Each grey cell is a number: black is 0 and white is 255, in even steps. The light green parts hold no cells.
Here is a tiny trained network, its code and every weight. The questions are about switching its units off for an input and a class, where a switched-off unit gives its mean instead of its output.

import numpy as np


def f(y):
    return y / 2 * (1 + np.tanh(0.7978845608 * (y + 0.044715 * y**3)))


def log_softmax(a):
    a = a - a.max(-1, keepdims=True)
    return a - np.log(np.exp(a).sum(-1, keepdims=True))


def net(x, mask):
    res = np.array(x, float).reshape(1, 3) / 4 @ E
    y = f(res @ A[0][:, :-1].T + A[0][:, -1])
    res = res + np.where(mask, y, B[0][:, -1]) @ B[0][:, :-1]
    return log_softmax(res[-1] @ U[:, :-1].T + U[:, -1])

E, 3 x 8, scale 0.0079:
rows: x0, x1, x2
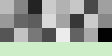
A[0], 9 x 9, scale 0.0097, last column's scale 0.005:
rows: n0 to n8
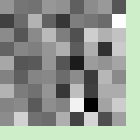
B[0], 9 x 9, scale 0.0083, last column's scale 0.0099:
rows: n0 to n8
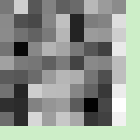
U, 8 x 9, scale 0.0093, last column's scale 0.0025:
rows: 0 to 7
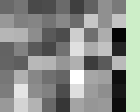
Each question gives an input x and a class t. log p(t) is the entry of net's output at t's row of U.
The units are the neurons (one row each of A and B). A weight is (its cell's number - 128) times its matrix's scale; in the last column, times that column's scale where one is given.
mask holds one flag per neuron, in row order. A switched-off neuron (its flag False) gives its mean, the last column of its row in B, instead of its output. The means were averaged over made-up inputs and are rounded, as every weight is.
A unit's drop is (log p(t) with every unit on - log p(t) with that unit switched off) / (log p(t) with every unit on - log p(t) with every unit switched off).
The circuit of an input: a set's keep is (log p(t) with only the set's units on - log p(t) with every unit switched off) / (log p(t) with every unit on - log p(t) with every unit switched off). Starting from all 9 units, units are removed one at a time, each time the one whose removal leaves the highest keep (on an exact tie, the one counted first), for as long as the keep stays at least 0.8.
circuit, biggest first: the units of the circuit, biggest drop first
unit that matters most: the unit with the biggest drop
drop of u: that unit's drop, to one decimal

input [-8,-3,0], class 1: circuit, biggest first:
(n7 n6)
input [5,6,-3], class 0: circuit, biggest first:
(n8 n2)
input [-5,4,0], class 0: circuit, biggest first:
(n6 n2)
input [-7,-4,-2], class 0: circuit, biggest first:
(n1 n8)
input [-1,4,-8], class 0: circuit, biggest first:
(n8 n2)
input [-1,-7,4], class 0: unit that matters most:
n6
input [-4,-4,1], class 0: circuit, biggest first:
(n6 n8)
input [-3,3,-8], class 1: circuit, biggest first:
(n7 n8)
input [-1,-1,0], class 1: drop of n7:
0.3
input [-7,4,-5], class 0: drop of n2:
0.0
